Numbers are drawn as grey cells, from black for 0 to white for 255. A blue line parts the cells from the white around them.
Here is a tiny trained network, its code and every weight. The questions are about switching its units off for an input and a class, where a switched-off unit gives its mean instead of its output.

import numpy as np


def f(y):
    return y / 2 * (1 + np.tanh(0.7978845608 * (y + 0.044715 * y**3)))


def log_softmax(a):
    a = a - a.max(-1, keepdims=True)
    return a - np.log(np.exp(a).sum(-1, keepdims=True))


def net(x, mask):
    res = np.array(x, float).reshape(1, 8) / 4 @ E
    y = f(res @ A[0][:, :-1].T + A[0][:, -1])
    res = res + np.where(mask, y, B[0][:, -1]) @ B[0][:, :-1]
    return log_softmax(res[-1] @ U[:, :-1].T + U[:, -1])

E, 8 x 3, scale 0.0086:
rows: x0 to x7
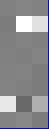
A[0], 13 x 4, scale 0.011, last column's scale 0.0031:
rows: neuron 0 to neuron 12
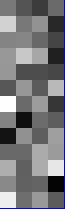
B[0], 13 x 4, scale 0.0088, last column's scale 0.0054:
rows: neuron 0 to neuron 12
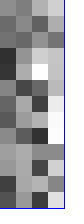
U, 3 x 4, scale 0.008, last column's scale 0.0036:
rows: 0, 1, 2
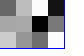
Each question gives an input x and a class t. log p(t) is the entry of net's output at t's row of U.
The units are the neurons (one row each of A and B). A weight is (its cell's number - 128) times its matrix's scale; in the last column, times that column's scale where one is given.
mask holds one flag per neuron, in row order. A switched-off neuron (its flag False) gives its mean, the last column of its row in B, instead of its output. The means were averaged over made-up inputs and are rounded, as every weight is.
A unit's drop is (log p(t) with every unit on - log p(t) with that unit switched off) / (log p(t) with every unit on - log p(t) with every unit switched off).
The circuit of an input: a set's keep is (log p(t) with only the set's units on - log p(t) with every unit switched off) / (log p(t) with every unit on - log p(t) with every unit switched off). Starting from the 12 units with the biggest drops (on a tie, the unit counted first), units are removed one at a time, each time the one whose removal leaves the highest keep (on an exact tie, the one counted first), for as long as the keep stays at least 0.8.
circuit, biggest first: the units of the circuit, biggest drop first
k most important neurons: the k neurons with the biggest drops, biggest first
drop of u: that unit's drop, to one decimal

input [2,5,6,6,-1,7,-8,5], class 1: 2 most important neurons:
(neuron 8; neuron 4)
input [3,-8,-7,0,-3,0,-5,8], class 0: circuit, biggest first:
(neuron 4; neuron 7)
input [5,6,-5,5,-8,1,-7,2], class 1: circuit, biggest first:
(neuron 8)
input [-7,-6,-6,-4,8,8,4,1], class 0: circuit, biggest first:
(neuron 4; neuron 7)
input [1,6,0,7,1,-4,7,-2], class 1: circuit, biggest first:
(neuron 6; neuron 12)
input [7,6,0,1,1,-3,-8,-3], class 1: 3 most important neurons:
(neuron 8; neuron 4; neuron 7)
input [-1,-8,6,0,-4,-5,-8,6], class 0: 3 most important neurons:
(neuron 4; neuron 7; neuron 0)
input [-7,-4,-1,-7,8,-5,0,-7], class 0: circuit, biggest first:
(neuron 4; neuron 7; neuron 8)
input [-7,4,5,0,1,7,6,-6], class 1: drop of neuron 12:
0.2
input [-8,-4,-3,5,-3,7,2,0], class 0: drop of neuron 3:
-0.1
